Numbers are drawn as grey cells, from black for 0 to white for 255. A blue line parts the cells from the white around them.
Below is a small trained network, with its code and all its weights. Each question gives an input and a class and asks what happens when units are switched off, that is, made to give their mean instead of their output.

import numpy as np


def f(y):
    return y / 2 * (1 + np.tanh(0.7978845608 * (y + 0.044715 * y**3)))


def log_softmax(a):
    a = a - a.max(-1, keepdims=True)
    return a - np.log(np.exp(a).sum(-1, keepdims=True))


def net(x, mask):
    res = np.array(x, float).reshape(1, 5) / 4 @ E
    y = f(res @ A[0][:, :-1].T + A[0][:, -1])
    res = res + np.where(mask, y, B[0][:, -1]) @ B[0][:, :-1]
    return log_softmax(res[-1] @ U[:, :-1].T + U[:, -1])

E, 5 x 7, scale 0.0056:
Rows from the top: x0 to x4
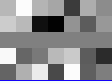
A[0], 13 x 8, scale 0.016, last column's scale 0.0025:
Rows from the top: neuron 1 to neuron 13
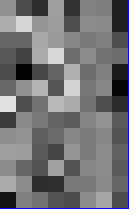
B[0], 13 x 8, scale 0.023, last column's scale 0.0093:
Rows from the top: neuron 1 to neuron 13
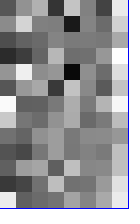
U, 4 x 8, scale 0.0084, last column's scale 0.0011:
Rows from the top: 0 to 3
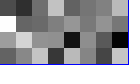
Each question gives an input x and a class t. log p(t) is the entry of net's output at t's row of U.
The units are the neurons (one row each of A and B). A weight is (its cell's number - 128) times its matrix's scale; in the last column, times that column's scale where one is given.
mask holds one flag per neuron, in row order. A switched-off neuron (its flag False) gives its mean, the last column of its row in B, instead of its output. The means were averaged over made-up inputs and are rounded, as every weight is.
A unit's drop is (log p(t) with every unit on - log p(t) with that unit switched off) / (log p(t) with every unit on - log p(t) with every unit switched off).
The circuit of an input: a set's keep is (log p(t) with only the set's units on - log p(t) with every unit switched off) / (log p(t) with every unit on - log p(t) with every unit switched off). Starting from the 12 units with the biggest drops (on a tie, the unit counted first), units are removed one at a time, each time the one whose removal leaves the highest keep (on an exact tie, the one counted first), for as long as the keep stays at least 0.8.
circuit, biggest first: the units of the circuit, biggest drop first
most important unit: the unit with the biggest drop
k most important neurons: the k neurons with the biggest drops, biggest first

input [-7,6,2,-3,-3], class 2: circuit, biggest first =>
[neuron 5]
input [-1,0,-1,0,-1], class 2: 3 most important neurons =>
[neuron 7; neuron 4; neuron 13]
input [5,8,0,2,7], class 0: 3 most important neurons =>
[neuron 12; neuron 10; neuron 1]
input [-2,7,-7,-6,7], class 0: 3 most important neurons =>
[neuron 12; neuron 10; neuron 1]
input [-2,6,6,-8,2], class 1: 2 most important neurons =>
[neuron 13; neuron 4]
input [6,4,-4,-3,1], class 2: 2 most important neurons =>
[neuron 2; neuron 4]
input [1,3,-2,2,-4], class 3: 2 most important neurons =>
[neuron 4; neuron 1]
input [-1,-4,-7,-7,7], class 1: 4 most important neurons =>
[neuron 13; neuron 1; neuron 8; neuron 11]
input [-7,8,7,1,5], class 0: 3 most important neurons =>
[neuron 12; neuron 10; neuron 2]
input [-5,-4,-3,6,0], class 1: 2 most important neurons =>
[neuron 7; neuron 2]
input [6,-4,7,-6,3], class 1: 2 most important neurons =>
[neuron 13; neuron 5]
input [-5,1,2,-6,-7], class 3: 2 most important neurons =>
[neuron 1; neuron 7]
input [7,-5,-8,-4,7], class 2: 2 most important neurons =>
[neuron 2; neuron 1]
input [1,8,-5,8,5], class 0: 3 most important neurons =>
[neuron 12; neuron 10; neuron 13]
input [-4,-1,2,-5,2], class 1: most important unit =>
neuron 13
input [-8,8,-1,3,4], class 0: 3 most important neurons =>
[neuron 12; neuron 10; neuron 2]
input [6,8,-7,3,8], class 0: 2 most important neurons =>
[neuron 12; neuron 10]
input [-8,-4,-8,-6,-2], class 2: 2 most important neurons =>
[neuron 5; neuron 7]
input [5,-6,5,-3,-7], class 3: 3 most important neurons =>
[neuron 1; neuron 11; neuron 12]
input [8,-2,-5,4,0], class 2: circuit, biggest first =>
[neuron 2]
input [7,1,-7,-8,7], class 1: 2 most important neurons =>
[neuron 13; neuron 5]
